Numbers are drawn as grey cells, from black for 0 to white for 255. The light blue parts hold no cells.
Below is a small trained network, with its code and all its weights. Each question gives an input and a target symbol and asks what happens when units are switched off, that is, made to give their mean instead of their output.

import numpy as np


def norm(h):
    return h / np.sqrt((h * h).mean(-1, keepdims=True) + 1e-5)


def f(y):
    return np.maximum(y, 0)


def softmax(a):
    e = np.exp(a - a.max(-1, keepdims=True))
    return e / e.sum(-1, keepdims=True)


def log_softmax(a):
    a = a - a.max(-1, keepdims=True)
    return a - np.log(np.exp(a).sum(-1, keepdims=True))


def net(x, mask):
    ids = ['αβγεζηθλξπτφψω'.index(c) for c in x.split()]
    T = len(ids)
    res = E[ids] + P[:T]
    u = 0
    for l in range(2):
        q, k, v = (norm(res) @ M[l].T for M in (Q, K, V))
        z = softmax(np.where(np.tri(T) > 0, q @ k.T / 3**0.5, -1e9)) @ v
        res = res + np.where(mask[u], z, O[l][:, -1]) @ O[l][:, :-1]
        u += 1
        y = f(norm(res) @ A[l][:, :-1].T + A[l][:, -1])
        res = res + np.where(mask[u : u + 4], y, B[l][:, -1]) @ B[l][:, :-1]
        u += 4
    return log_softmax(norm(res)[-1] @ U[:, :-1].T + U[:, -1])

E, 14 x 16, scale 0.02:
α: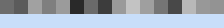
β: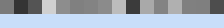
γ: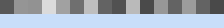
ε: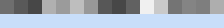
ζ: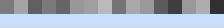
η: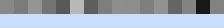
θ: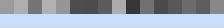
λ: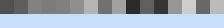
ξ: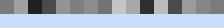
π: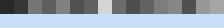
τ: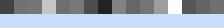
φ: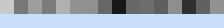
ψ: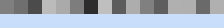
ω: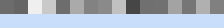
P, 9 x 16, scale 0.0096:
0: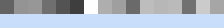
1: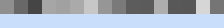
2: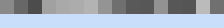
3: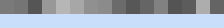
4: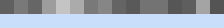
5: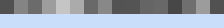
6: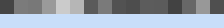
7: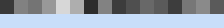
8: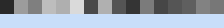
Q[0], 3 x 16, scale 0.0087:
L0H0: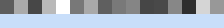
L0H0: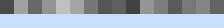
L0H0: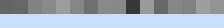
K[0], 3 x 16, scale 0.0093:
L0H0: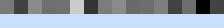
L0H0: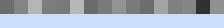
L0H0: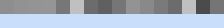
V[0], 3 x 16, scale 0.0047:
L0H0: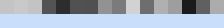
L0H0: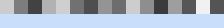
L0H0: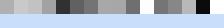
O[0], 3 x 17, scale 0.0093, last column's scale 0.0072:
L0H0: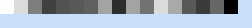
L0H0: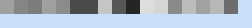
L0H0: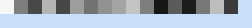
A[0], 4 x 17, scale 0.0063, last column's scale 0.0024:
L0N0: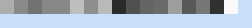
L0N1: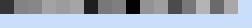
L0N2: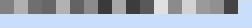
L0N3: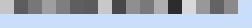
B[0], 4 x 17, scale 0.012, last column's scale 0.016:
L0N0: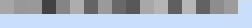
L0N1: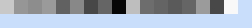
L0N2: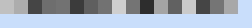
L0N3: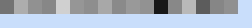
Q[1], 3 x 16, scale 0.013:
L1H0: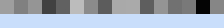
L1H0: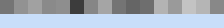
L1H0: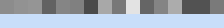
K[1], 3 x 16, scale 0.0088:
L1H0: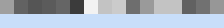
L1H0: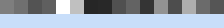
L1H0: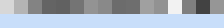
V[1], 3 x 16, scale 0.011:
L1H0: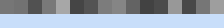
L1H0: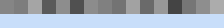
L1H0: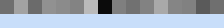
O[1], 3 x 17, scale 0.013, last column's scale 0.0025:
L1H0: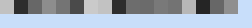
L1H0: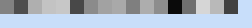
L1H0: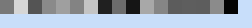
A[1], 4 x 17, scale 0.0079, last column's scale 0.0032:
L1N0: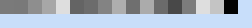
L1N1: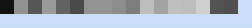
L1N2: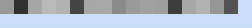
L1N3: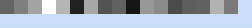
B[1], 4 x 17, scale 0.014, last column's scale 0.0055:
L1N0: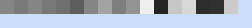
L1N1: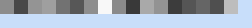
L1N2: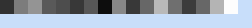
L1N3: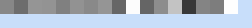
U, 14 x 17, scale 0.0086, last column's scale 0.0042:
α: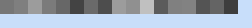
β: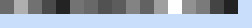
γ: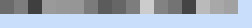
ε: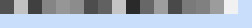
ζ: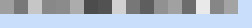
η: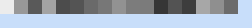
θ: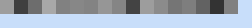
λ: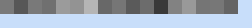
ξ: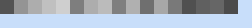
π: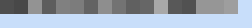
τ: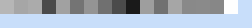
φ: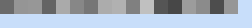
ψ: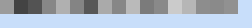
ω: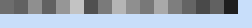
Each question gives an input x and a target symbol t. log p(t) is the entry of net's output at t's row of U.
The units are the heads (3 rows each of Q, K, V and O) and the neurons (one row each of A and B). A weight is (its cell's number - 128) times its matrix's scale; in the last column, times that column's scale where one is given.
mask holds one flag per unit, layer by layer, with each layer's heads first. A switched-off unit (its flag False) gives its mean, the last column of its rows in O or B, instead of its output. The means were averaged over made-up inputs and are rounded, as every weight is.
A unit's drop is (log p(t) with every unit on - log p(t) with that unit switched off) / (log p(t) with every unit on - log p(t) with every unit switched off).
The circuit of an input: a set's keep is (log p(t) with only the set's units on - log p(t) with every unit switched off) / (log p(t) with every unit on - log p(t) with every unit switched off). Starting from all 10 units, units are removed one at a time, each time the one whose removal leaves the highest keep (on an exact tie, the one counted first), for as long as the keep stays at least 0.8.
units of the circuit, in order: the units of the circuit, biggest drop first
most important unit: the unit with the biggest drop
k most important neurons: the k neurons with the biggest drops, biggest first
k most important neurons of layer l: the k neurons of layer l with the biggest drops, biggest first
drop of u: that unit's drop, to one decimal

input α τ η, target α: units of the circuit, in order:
(L1H0; L1N0; L1N2)
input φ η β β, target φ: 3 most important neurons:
(L0N0; L1N0; L0N1)
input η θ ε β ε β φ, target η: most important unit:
L0H0
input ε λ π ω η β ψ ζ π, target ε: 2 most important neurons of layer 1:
(L1N3; L1N0)
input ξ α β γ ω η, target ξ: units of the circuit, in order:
(L1H0; L1N3)
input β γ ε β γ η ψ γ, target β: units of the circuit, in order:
(L1H0; L0H0)
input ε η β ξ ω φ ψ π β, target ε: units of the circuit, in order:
(L0H0; L1H0; L0N1)
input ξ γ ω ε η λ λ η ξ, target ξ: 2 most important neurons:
(L1N3; L0N1)
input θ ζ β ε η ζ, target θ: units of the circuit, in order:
(L0H0; L1H0; L0N1)
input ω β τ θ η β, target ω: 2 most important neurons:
(L0N1; L0N0)
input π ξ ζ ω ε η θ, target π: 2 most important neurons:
(L1N2; L0N1)
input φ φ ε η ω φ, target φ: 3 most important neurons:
(L0N0; L0N1; L1N0)
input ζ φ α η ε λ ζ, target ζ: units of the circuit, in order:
(L1H0; L0H0)
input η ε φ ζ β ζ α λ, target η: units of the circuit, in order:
(L0H0)
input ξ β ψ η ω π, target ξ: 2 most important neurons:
(L1N3; L0N1)
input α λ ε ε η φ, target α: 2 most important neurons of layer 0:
(L0N1; L0N2)
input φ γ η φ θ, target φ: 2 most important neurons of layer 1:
(L1N0; L1N2)
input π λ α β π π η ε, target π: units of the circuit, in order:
(L1H0; L1N2)
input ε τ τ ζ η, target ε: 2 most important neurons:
(L0N1; L1N3)
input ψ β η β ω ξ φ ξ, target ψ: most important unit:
L1H0
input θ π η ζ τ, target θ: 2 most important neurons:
(L0N1; L1N3)
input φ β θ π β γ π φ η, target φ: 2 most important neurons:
(L0N0; L1N2)
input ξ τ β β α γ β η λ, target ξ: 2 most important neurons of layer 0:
(L0N1; L0N2)
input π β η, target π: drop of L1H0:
1.2
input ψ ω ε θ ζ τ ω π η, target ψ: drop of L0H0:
0.2
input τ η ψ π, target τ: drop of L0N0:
0.1
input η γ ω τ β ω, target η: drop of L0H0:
0.8
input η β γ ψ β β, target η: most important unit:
L0H0
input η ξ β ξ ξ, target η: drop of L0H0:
0.7
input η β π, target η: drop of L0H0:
1.0
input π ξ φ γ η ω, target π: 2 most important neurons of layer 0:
(L0N1; L0N0)
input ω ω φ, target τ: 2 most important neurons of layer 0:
(L0N0; L0N3)
